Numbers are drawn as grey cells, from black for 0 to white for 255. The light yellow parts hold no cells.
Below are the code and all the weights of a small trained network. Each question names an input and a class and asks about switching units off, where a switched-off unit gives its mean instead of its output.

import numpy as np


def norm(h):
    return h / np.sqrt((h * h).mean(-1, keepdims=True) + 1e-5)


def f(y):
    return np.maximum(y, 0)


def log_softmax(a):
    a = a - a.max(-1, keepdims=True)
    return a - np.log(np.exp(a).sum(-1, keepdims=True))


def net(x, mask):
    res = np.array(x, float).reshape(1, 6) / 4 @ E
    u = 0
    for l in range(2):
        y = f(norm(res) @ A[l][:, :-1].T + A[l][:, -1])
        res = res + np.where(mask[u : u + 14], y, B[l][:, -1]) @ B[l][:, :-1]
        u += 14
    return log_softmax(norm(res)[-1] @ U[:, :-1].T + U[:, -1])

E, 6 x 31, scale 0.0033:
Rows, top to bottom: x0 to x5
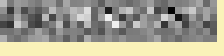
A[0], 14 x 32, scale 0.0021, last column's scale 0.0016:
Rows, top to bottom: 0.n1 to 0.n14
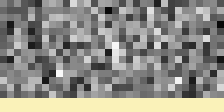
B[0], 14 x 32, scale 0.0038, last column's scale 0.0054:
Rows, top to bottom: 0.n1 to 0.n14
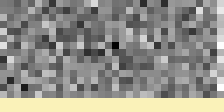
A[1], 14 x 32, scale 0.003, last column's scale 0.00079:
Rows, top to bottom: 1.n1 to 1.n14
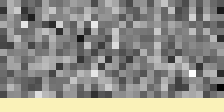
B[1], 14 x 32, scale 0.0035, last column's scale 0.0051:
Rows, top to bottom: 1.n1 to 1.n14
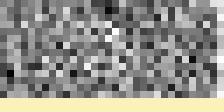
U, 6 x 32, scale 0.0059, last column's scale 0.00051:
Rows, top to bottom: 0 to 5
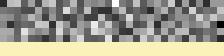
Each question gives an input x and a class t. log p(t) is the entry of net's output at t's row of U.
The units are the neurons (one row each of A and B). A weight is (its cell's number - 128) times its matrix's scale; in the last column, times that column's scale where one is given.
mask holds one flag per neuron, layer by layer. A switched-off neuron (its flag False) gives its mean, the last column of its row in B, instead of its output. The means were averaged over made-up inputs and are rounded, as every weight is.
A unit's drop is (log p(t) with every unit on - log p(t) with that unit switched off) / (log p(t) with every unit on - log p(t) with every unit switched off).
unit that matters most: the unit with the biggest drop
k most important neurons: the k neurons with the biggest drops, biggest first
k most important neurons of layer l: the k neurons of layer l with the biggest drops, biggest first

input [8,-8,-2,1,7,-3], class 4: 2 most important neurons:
(0.n7; 0.n9)
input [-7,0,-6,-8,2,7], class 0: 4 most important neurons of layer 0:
(0.n7; 0.n6; 0.n5; 0.n12)
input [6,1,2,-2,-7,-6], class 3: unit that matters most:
0.n13
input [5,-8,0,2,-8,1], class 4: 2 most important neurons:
(0.n7; 0.n12)
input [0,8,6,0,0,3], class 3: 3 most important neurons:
(0.n1; 0.n13; 1.n11)
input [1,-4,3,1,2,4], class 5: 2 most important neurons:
(0.n7; 0.n9)
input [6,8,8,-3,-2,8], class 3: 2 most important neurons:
(0.n1; 1.n11)
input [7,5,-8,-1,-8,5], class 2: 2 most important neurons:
(0.n2; 0.n13)
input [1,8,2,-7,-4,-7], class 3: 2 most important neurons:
(1.n11; 0.n1)
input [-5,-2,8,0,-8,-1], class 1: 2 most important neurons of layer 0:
(0.n7; 0.n2)
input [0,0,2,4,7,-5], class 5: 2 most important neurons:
(0.n7; 0.n13)
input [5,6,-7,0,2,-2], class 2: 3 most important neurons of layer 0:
(0.n2; 0.n13; 0.n9)
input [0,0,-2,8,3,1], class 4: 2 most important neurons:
(0.n7; 0.n13)
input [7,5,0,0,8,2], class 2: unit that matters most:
0.n2
